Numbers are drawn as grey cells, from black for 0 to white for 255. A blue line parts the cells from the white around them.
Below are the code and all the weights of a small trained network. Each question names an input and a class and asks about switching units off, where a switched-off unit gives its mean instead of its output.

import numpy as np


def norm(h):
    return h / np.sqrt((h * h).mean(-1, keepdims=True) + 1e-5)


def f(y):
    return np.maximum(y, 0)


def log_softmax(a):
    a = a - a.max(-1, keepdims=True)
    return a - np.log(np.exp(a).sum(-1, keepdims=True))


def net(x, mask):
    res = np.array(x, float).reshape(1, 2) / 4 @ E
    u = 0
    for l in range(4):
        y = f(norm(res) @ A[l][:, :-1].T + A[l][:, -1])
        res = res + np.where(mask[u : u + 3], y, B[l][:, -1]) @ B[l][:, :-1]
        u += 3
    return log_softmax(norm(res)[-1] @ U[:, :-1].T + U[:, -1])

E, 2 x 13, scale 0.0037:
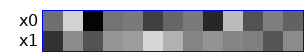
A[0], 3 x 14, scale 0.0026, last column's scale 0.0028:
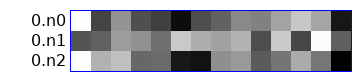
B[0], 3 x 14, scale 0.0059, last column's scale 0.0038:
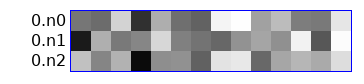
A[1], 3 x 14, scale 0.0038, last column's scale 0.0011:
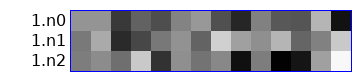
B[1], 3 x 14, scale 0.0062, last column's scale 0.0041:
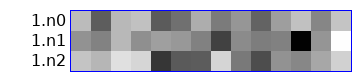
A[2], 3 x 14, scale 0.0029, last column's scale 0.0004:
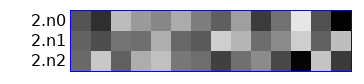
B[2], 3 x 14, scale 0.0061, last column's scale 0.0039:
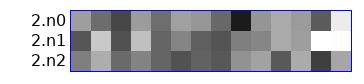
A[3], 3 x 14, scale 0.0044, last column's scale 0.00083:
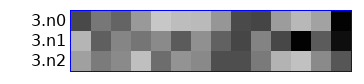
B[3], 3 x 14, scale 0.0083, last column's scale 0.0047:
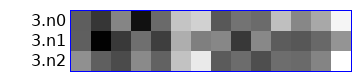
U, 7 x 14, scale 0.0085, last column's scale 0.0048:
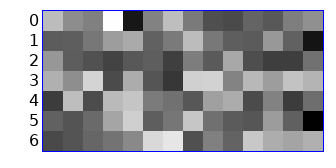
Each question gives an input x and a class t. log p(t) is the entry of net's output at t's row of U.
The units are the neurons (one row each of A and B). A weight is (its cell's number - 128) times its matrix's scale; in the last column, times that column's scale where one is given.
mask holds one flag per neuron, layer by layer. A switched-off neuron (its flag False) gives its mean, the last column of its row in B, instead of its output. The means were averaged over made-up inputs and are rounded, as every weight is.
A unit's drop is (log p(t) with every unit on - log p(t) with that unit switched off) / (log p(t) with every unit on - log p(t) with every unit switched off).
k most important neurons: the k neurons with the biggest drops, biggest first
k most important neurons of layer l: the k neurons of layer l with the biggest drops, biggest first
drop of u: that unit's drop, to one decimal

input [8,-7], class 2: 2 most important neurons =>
(0.n1; 1.n1)
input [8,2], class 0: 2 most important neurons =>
(0.n0; 0.n1)
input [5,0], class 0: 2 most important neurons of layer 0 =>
(0.n0; 0.n1)
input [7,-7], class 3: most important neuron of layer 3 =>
(3.n2)
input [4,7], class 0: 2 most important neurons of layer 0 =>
(0.n1; 0.n0)
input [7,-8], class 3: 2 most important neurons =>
(0.n2; 0.n0)
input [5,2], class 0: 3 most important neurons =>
(0.n0; 0.n1; 0.n2)
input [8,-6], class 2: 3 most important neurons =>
(0.n1; 1.n1; 3.n1)
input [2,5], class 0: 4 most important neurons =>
(0.n1; 0.n0; 0.n2; 1.n2)
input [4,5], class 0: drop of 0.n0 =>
0.5
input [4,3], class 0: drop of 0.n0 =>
0.6
